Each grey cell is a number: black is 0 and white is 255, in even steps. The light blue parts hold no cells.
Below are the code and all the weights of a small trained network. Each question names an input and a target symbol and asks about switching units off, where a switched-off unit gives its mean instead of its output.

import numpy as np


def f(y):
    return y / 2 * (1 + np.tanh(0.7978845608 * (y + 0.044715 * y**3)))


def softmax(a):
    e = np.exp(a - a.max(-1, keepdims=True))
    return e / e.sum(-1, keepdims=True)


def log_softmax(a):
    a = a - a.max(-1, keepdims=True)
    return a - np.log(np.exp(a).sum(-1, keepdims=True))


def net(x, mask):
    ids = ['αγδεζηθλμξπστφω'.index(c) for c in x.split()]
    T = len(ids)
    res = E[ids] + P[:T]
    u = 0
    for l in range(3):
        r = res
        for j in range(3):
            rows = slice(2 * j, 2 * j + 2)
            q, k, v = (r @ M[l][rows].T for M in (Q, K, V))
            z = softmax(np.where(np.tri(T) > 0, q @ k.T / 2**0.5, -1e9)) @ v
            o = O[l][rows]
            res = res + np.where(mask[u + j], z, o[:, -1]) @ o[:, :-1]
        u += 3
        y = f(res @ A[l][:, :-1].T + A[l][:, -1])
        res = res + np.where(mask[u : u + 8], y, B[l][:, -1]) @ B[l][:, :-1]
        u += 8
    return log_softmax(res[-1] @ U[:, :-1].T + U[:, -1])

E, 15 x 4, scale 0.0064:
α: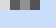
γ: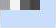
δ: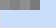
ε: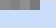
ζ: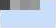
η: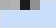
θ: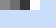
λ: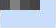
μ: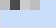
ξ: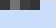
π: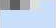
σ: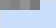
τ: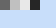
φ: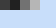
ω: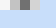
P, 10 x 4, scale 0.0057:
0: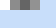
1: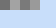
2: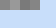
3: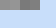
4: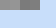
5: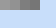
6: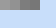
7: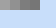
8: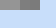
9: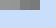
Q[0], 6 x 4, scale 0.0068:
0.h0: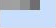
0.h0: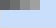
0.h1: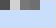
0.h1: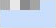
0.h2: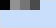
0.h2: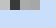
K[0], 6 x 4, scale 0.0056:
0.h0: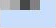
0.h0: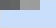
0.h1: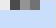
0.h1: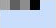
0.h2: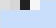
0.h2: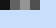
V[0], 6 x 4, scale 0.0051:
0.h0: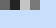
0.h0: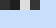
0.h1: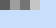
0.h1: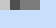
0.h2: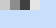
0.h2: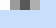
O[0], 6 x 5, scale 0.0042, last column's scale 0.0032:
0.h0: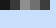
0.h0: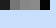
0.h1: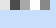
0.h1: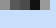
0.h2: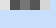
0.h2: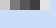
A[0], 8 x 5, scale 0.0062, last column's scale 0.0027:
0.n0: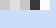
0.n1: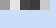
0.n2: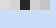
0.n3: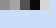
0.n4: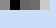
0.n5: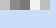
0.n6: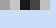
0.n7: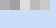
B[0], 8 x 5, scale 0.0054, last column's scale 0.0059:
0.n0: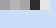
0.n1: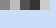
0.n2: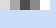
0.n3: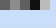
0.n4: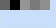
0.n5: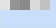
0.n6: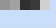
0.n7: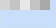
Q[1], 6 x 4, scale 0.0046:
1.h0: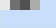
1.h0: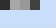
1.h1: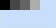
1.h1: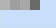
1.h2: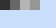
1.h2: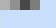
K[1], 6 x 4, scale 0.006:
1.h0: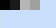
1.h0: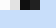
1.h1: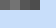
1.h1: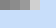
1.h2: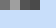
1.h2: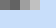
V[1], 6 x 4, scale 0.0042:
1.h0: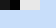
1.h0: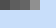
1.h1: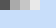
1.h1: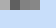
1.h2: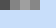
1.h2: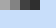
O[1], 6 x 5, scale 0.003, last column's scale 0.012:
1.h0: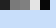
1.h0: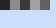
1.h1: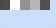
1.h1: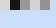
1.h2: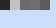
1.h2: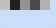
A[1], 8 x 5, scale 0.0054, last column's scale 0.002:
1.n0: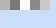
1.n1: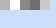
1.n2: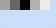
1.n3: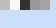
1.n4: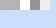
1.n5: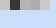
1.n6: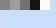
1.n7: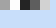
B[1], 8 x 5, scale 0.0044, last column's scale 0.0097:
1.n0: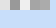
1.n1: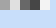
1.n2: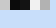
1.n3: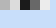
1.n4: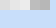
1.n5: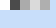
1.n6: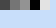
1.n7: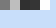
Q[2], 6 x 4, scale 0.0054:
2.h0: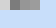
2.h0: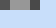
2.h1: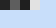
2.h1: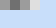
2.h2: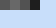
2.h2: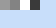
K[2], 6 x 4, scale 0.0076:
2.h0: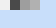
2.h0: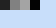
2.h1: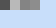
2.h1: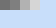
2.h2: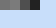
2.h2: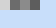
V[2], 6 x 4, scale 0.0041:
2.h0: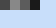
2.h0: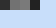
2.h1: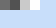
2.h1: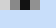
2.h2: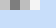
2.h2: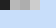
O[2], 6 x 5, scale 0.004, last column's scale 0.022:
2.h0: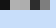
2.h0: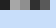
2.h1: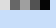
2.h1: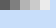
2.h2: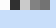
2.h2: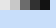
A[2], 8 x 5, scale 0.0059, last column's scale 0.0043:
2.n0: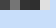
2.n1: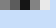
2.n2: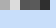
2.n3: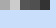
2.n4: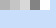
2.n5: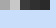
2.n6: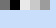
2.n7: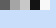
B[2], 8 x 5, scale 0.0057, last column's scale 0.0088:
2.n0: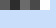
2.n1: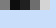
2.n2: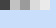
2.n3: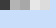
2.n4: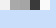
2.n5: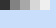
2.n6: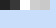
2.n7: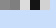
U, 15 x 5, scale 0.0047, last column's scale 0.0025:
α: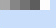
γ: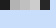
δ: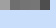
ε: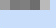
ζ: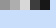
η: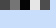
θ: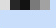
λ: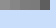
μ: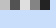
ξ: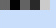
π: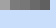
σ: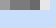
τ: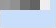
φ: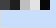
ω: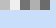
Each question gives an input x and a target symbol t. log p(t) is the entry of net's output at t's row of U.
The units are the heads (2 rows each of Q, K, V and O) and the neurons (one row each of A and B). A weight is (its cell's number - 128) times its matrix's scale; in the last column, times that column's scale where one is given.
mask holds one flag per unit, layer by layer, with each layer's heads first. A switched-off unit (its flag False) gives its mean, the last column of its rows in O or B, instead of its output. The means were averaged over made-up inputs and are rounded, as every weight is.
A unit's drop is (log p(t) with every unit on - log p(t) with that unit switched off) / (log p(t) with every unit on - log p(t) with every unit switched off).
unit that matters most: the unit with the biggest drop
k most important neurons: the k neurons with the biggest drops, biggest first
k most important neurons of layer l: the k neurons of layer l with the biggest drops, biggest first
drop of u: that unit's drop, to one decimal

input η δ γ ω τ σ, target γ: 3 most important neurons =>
0.n2, 0.n6, 1.n3
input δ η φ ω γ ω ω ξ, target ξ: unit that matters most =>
2.n0
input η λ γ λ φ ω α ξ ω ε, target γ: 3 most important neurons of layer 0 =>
0.n2, 0.n6, 0.n1
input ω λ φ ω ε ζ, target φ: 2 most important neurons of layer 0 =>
0.n2, 0.n5
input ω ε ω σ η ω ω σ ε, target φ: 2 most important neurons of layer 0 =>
0.n2, 0.n5
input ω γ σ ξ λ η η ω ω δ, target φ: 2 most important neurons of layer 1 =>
1.n3, 1.n5
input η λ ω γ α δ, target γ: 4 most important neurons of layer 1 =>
1.n3, 1.n2, 1.n7, 1.n1
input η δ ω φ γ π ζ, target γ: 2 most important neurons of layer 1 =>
1.n2, 1.n3
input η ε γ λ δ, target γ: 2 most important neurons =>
0.n2, 0.n6
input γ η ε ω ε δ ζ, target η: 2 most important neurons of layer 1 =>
1.n6, 1.n7
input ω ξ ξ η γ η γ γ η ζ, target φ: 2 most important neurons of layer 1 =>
1.n3, 1.n5
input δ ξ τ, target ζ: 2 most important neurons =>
2.n7, 1.n2
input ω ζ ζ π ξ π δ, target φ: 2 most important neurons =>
0.n2, 2.n6
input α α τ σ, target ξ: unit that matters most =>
0.h1
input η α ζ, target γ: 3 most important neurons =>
0.n2, 0.n6, 1.n3
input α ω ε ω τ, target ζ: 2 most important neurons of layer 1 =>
1.n2, 1.n6
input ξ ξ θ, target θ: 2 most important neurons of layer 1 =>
1.n2, 1.n6
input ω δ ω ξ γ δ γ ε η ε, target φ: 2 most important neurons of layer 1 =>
1.n3, 1.n5
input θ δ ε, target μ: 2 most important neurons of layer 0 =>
0.n2, 0.n5
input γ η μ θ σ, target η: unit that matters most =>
2.h2
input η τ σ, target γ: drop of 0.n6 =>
0.2
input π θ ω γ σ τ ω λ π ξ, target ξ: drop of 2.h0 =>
0.1
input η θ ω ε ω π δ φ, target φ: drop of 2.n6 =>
0.6
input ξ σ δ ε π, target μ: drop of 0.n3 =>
0.2
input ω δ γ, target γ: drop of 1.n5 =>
0.1
